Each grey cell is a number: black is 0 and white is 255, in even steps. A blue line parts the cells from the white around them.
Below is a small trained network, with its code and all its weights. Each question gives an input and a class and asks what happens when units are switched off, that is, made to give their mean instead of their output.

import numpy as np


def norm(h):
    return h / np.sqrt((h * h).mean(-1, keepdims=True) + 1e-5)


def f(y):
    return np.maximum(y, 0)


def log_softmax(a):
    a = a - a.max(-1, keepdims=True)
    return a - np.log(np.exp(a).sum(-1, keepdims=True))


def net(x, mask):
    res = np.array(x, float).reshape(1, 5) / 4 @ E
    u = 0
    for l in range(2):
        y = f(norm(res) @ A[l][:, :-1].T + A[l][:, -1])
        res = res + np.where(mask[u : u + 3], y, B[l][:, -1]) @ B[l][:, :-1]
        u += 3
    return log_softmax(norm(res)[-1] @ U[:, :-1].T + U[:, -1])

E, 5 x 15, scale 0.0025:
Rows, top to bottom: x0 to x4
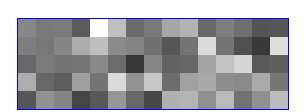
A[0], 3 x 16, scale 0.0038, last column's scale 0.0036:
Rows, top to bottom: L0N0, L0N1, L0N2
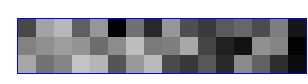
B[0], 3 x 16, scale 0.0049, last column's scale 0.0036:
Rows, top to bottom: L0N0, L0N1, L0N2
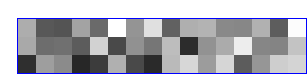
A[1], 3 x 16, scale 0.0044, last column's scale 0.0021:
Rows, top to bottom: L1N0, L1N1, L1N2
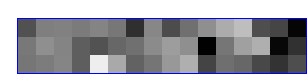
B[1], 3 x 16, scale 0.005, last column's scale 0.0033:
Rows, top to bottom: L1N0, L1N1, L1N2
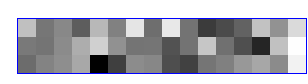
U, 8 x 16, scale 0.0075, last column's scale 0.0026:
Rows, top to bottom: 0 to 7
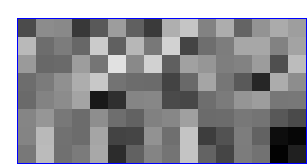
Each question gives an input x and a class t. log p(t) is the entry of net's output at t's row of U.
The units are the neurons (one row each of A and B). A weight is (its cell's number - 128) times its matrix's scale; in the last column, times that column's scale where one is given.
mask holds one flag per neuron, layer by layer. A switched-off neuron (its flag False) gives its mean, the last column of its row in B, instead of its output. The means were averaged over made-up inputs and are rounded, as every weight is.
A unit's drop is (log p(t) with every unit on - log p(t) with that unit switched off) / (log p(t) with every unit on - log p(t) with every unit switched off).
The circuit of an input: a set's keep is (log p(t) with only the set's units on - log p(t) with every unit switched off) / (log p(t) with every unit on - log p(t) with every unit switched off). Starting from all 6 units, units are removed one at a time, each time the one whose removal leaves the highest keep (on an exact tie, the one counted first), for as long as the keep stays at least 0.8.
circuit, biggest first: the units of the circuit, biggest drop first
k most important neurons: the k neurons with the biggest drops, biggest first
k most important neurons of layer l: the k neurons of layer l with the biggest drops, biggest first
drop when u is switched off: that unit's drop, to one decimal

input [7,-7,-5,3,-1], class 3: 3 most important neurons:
(L1N1; L0N0; L1N0)
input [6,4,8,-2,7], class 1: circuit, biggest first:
(L1N0; L0N2)
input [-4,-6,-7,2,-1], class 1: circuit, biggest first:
(L0N1)
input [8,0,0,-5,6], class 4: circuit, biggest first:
(L1N2; L0N2)
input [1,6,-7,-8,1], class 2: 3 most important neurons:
(L0N0; L1N0; L1N1)
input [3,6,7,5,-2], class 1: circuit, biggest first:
(L1N0; L0N0)
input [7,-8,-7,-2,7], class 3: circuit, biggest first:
(L1N1; L0N2)
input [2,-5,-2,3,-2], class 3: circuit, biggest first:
(L1N1; L0N0)
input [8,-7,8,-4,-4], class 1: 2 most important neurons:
(L1N0; L1N1)
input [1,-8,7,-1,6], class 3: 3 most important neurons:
(L1N1; L0N2; L0N1)
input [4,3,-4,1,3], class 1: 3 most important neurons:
(L0N1; L0N2; L1N1)
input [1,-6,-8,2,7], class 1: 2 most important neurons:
(L0N1; L0N2)
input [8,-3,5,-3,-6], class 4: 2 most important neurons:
(L1N2; L0N1)
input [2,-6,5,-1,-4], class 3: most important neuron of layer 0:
(L0N1)
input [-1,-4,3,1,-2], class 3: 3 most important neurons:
(L1N1; L0N0; L0N1)
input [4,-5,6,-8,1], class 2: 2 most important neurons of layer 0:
(L0N0; L0N1)
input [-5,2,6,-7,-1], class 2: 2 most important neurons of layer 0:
(L0N0; L0N1)
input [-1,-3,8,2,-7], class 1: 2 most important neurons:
(L1N0; L0N0)
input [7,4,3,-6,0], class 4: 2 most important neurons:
(L1N2; L1N1)
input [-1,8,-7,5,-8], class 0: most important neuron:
(L0N2)
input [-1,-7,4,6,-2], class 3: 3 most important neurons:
(L1N1; L0N0; L0N1)
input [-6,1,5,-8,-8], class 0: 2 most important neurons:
(L0N2; L1N2)
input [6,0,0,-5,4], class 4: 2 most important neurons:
(L1N2; L0N2)
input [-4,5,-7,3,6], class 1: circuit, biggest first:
(L0N1; L0N2)
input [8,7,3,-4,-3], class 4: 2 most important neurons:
(L1N2; L1N1)
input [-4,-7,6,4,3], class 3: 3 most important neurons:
(L1N1; L0N0; L0N2)
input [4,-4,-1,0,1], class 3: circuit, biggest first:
(L1N1)
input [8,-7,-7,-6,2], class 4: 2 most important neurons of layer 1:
(L1N2; L1N0)
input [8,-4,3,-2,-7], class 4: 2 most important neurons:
(L1N2; L0N0)
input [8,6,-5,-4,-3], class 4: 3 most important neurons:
(L1N2; L1N1; L1N0)
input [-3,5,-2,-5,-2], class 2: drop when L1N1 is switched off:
0.1
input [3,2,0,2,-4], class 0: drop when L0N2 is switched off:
1.1
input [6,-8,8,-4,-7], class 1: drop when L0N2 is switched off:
0.2
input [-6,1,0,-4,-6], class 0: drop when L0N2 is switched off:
0.9
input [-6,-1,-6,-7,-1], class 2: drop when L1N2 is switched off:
0.1
